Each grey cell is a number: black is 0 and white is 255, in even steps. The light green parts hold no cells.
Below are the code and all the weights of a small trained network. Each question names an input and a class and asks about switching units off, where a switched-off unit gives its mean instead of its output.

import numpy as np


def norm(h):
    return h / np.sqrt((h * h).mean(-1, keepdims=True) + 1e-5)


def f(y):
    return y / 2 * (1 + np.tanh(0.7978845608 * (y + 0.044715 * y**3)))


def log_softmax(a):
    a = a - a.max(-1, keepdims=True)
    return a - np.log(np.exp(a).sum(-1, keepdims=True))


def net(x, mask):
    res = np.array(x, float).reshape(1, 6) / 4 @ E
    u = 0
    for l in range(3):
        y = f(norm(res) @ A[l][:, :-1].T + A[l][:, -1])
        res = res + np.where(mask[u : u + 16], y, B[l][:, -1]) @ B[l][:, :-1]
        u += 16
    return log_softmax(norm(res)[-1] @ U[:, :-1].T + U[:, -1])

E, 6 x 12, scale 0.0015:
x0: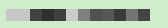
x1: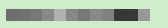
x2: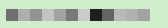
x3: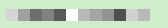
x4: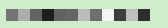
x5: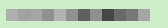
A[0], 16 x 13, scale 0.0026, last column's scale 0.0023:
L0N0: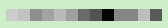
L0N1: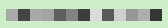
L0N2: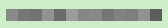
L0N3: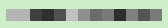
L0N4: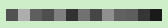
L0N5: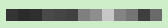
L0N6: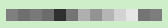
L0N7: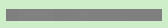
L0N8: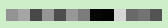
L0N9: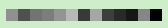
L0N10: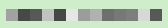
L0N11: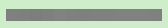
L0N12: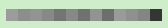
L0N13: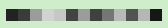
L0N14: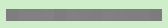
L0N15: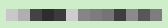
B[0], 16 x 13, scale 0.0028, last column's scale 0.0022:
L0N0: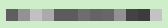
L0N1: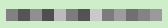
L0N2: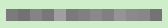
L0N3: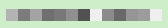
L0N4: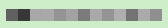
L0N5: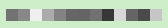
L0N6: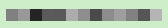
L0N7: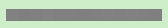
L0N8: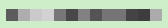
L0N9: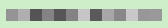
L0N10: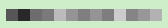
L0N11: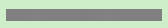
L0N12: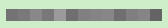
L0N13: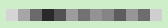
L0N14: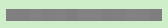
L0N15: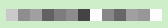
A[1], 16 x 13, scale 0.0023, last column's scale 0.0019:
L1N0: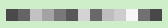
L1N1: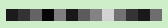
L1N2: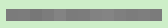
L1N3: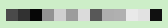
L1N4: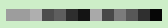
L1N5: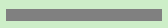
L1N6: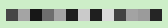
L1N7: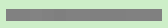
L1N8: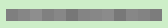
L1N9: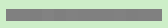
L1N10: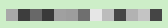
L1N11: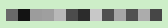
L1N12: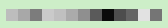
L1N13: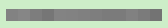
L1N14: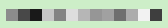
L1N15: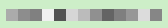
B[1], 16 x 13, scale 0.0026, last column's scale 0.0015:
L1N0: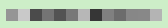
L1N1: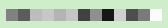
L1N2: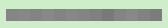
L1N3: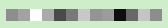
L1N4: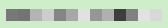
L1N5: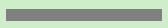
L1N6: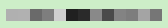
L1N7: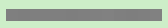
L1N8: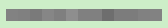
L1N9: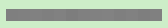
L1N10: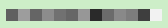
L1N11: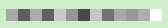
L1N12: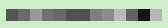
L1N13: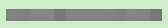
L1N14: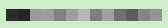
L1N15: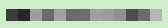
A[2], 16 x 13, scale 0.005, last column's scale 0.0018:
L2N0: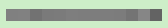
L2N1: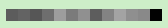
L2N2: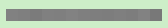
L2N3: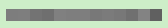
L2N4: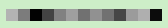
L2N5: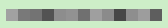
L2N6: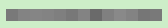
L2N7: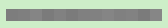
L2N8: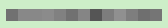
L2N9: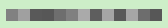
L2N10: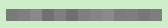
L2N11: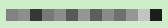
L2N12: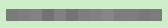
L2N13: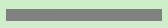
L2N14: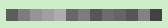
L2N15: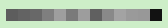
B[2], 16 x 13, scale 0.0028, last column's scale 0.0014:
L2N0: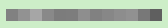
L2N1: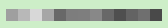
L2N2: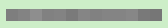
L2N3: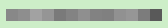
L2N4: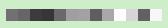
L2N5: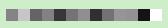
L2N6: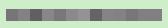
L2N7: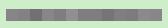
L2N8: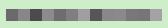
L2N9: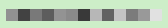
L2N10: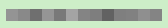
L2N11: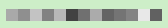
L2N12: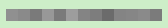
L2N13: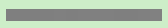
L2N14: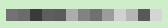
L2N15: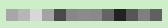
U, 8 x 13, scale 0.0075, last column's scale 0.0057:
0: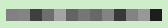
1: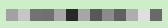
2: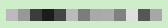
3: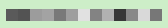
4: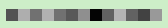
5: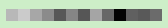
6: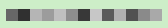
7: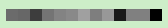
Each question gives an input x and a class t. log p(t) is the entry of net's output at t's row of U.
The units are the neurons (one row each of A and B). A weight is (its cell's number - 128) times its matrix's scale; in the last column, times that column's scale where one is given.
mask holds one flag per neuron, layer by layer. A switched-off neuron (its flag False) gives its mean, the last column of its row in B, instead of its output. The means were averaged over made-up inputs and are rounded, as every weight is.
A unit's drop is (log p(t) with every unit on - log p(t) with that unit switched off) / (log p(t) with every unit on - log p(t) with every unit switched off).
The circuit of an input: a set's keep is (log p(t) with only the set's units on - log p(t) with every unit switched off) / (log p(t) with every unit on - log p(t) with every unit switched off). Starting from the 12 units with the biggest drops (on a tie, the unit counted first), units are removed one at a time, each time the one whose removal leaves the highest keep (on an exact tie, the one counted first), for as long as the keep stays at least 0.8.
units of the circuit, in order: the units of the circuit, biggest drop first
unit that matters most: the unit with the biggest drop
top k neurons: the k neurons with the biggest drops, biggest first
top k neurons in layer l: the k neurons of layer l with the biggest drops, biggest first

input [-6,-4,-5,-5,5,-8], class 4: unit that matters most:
L0N15
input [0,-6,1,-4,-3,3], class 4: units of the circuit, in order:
(L0N15, L0N3)
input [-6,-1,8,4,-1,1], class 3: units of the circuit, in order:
(L0N5, L1N3)
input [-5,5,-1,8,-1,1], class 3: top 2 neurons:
(L1N3, L0N5)
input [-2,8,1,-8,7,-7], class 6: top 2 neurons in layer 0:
(L0N4, L0N9)
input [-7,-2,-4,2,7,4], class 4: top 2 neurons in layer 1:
(L1N1, L1N0)
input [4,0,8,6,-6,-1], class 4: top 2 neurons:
(L0N8, L0N0)
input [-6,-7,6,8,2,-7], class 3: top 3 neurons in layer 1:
(L1N3, L1N14, L1N15)
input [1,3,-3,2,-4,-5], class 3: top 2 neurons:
(L0N9, L1N3)
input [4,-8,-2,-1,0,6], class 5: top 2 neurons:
(L0N8, L0N0)
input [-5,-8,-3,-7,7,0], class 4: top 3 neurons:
(L0N15, L1N0, L0N3)
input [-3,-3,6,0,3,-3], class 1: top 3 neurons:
(L2N11, L1N6, L0N0)
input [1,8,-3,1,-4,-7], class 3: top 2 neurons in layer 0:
(L0N9, L0N0)
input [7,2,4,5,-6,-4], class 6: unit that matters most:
L0N10
